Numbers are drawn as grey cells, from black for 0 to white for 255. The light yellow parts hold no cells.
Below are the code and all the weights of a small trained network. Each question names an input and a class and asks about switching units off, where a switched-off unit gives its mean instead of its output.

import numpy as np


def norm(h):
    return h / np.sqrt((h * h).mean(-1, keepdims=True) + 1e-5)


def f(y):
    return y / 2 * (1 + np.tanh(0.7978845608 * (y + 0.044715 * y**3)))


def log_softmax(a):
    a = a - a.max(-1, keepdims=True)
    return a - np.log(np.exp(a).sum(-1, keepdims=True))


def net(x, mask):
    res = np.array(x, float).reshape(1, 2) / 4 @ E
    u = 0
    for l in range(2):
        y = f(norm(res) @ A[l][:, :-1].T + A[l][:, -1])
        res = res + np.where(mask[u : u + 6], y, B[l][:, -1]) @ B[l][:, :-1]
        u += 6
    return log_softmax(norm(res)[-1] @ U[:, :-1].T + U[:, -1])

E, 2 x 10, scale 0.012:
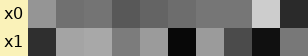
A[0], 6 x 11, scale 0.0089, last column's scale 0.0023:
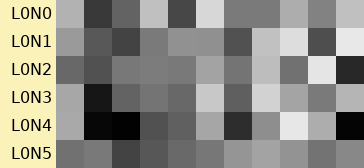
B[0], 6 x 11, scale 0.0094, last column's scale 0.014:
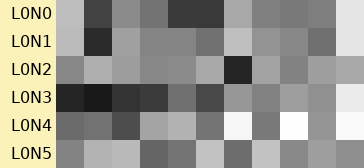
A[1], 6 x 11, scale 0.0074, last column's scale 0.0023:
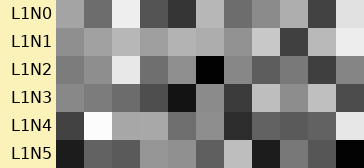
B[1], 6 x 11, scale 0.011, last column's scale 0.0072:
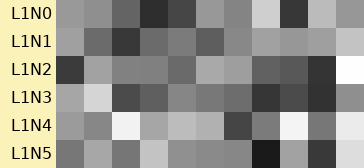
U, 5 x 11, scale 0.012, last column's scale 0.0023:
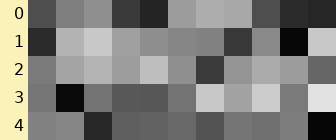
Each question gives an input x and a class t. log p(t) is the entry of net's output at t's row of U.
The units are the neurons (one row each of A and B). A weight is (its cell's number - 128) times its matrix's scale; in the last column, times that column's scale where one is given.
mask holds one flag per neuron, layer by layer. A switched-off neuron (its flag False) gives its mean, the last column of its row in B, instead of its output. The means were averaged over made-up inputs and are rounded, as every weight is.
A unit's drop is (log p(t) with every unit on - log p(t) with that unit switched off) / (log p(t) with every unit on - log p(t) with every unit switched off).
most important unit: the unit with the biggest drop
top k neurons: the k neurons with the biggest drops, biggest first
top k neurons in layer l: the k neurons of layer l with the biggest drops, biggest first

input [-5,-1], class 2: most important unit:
L0N3
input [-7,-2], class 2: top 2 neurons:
(L0N2; L0N3)
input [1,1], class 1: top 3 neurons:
(L0N1; L0N0; L0N2)
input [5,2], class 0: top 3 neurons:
(L0N4; L1N0; L0N3)
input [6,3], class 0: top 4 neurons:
(L0N4; L1N0; L0N3; L0N5)
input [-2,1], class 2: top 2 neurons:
(L0N0; L0N1)
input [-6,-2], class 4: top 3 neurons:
(L1N3; L0N4; L1N1)
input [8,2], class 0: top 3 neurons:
(L0N4; L0N3; L1N0)
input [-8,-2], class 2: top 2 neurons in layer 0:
(L0N2; L0N3)
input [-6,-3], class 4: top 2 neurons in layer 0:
(L0N2; L0N4)
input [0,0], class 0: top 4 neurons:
(L0N4; L0N3; L0N2; L1N0)
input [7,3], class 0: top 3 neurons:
(L0N4; L1N0; L0N3)
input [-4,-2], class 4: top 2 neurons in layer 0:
(L0N2; L0N4)
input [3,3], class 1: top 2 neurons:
(L0N0; L0N1)
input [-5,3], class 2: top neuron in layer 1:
(L1N1)
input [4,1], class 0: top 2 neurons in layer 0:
(L0N4; L0N3)
